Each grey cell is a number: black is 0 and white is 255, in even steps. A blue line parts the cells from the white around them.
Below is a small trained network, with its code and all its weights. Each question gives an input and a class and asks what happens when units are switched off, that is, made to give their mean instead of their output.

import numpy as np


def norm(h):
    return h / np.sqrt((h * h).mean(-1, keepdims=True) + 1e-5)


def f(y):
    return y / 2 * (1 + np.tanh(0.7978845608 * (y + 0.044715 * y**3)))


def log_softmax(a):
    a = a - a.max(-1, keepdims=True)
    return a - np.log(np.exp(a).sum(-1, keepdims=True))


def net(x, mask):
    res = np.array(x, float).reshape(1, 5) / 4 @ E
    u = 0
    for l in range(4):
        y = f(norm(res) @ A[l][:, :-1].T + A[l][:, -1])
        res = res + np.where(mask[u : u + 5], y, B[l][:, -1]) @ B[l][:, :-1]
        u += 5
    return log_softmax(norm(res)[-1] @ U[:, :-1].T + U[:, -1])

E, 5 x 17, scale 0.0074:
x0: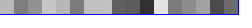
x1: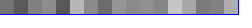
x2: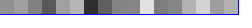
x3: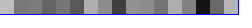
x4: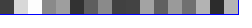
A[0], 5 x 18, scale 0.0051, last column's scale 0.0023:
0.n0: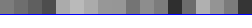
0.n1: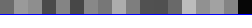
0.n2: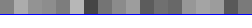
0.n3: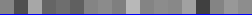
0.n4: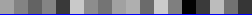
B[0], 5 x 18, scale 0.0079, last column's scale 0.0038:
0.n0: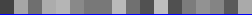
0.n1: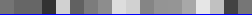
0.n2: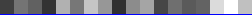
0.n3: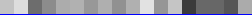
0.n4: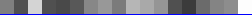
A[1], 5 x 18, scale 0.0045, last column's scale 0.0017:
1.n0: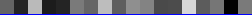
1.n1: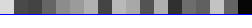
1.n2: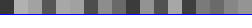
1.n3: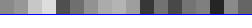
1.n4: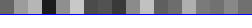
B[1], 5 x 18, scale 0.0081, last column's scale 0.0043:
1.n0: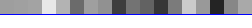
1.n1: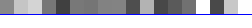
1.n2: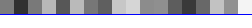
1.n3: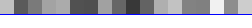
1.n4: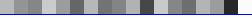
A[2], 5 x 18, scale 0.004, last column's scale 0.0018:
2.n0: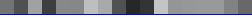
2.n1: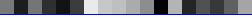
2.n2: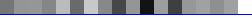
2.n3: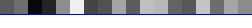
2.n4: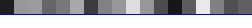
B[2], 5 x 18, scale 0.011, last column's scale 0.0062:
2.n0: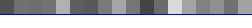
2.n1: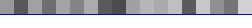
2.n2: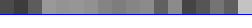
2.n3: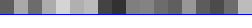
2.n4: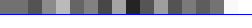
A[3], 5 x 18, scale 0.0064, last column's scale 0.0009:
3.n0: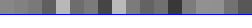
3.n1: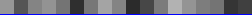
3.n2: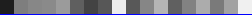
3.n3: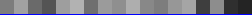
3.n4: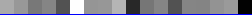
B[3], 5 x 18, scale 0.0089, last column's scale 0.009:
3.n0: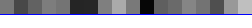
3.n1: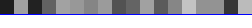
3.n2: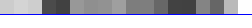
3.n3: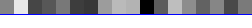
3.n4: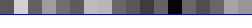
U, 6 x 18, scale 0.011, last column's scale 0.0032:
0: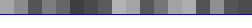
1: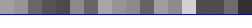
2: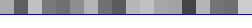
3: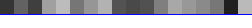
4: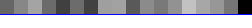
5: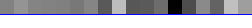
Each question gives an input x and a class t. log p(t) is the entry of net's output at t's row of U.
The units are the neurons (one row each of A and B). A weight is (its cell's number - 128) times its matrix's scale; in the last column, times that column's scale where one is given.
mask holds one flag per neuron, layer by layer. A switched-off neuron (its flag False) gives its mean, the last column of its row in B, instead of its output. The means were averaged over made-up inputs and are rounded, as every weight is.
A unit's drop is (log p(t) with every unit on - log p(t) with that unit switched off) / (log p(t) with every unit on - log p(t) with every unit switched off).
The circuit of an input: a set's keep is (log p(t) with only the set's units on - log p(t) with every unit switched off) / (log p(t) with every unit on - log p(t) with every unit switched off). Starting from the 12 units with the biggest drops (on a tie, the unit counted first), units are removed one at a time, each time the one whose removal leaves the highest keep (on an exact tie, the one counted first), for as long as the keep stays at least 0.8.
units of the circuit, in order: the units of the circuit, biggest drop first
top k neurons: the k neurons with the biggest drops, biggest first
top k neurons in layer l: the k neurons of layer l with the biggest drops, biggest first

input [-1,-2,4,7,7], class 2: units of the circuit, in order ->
[2.n4]
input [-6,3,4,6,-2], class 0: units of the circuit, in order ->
[3.n3 1.n1 2.n4]
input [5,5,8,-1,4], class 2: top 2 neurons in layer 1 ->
[1.n1 1.n4]
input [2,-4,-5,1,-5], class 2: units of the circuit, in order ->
[0.n4 2.n1]
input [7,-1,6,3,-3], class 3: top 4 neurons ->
[2.n4 3.n2 0.n4 1.n2]
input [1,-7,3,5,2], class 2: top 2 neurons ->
[2.n4 2.n0]
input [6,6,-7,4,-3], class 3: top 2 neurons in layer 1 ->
[1.n3 1.n2]
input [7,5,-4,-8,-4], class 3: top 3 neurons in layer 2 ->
[2.n4 2.n0 2.n2]
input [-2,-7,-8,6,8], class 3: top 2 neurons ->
[1.n3 3.n2]
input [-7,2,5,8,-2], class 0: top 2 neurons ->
[3.n3 1.n1]
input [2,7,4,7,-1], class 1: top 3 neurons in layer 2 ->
[2.n1 2.n4 2.n2]
